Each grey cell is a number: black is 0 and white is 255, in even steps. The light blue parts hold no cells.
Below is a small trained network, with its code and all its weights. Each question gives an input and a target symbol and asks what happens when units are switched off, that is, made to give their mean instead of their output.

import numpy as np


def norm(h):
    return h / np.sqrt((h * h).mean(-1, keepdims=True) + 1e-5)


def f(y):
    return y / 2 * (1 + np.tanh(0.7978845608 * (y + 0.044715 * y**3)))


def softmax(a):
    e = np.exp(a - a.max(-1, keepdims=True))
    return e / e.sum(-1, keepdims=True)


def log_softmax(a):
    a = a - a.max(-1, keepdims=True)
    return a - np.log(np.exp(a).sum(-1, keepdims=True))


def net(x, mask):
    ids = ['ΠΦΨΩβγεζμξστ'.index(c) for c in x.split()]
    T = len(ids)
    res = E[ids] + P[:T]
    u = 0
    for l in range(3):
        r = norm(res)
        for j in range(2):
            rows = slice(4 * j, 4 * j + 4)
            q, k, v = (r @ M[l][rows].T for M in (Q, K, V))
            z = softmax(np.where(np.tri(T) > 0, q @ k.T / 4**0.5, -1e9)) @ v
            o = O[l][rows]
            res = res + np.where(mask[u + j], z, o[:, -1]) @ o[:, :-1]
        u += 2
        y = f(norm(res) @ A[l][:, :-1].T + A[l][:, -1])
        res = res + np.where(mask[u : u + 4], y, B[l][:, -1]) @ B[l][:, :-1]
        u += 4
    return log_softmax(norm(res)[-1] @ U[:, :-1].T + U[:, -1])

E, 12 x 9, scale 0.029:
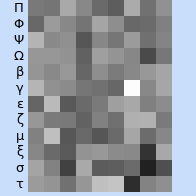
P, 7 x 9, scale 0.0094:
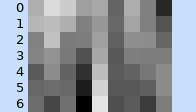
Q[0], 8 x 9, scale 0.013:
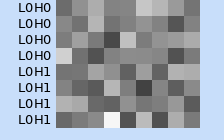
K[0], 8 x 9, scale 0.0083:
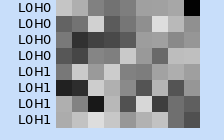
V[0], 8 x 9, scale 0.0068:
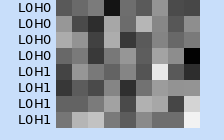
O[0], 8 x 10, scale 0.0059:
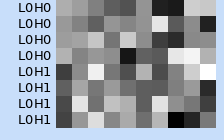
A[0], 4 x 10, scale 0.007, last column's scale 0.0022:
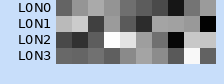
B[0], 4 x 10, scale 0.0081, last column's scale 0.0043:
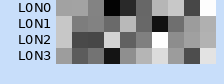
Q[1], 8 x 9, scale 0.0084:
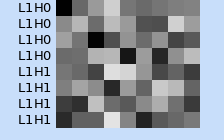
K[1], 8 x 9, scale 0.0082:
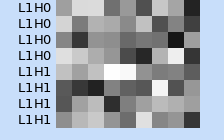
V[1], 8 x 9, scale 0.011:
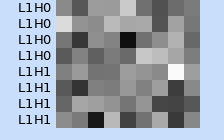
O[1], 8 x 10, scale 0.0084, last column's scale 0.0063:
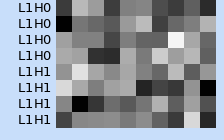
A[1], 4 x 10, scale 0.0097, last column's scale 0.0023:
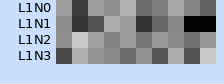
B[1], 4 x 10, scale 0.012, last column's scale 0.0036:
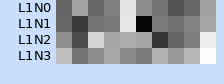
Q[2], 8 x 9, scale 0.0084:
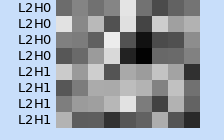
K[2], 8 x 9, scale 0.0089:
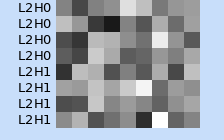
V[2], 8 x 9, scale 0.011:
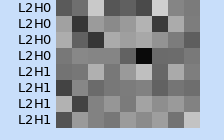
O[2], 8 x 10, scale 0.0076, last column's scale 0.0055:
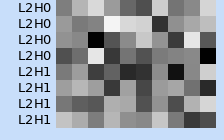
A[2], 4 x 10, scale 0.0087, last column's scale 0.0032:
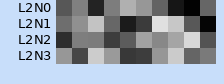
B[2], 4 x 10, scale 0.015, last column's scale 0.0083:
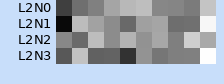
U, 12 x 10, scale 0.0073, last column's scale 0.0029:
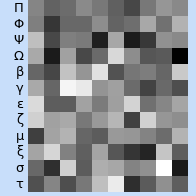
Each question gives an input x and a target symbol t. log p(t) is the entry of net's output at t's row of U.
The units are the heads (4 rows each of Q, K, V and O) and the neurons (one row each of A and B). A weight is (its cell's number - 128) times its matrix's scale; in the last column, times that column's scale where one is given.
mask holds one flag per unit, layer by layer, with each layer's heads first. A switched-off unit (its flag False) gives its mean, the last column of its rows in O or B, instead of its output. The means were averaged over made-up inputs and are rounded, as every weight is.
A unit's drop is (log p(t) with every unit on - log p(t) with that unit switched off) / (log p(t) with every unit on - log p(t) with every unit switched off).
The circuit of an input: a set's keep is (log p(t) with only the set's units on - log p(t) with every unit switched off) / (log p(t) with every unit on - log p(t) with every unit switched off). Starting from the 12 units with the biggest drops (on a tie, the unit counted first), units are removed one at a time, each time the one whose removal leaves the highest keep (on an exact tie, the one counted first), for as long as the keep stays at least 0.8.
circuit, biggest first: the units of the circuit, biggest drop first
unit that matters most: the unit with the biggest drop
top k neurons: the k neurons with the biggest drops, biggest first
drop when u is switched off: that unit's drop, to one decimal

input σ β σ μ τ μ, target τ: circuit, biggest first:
L1H0, L2H0
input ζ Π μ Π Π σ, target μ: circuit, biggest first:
L2H0, L0N0
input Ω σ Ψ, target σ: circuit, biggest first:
L1H1, L2H1
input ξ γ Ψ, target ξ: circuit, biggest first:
L1H1, L0N2
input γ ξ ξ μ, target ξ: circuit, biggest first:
L1H1, L0N1
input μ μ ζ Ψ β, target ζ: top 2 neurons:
L1N0, L2N1
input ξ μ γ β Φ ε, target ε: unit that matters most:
L0N0
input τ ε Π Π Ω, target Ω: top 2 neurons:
L0N0, L0N3
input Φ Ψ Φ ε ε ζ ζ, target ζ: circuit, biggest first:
L1H1, L0H1
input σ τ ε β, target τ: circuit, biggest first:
L2H0, L1H0
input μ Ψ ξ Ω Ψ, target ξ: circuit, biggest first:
L1H1, L0N2
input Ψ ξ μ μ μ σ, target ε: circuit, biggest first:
L0H0, L0N2
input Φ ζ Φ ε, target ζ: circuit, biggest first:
L1H1, L1N2, L2N1
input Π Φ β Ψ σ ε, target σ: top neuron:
L2N2
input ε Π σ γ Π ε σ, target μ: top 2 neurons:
L0N0, L2N1
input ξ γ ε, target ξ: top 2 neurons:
L0N2, L2N1
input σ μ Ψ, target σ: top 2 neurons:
L0N0, L2N2
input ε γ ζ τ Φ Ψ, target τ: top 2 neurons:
L0N0, L2N0
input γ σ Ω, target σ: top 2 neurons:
L0N0, L2N2
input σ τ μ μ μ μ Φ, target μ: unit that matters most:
L1H1
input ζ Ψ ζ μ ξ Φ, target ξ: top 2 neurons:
L0N2, L0N0
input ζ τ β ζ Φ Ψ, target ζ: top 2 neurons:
L0N3, L2N1
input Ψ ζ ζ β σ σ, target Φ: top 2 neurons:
L1N1, L0N0
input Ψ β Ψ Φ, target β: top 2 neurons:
L1N1, L1N0
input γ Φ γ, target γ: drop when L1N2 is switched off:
0.6
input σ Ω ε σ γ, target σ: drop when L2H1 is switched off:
0.1
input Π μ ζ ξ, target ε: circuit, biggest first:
L0N2
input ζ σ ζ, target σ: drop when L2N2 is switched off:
0.2
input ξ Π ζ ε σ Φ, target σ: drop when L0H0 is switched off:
0.0
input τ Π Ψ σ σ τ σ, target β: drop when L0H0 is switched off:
0.9
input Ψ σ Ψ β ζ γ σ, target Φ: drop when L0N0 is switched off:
0.2
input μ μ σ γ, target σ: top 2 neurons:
L0N0, L0N1
